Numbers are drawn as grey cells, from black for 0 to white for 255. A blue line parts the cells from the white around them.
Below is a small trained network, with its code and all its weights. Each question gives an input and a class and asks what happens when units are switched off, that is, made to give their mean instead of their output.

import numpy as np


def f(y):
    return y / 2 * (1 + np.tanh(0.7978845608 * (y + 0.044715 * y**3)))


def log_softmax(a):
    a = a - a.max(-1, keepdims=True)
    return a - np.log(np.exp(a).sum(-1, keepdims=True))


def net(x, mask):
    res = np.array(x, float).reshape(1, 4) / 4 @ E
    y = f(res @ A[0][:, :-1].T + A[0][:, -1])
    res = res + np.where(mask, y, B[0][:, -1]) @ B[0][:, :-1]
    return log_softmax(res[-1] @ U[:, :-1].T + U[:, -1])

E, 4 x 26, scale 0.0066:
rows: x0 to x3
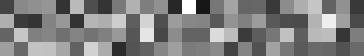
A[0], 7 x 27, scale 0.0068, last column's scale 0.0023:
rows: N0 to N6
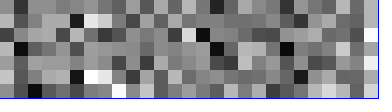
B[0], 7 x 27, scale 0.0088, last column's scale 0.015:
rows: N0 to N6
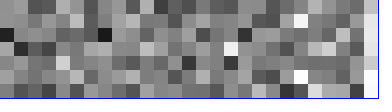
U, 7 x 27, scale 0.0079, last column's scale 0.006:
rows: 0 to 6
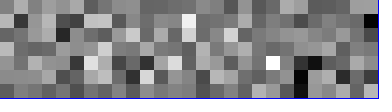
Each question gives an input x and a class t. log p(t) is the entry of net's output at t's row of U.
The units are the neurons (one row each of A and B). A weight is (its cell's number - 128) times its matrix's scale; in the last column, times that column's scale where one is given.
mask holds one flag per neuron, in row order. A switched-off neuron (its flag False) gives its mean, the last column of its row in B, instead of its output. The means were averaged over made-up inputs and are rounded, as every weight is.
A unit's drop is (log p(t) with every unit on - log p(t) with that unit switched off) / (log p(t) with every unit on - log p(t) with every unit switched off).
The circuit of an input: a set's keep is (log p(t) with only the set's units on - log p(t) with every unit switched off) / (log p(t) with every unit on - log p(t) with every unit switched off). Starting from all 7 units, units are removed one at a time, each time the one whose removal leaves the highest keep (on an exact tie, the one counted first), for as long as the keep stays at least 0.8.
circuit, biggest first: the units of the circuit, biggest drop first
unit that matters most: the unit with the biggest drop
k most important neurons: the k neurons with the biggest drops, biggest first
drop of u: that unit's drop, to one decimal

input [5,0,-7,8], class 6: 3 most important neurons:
(N5, N2, N1)
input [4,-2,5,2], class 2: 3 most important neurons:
(N6, N4, N0)
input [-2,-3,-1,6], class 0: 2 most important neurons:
(N3, N6)
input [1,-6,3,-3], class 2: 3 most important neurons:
(N6, N4, N0)
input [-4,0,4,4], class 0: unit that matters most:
N3
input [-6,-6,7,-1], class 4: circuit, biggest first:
(N1, N5, N0, N6)
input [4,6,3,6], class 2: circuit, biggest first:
(N4, N0)
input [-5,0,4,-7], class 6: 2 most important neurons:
(N5, N1)
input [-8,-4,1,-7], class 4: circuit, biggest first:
(N5, N1, N6, N0)
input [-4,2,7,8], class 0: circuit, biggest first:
(N3, N6)
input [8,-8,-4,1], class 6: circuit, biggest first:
(N5, N1)
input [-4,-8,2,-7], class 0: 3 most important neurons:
(N6, N3, N2)
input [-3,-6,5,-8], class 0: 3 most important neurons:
(N6, N3, N2)
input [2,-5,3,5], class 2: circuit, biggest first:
(N2)
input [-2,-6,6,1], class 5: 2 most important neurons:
(N5, N1)
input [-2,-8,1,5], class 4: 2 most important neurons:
(N5, N1)
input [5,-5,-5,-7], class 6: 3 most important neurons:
(N5, N1, N0)
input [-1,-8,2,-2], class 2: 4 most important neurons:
(N6, N4, N0, N5)
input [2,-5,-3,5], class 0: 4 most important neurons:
(N6, N3, N4, N0)
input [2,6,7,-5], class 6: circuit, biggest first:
(N6)
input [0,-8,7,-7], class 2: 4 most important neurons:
(N6, N4, N0, N2)
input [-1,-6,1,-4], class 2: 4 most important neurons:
(N6, N4, N0, N5)
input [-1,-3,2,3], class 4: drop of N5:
0.3
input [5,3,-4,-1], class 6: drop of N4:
0.0
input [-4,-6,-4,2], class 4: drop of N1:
0.2
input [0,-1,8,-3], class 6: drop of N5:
0.3
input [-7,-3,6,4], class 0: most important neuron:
(N3)
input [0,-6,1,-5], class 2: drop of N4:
0.4
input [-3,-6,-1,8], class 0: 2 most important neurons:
(N6, N3)
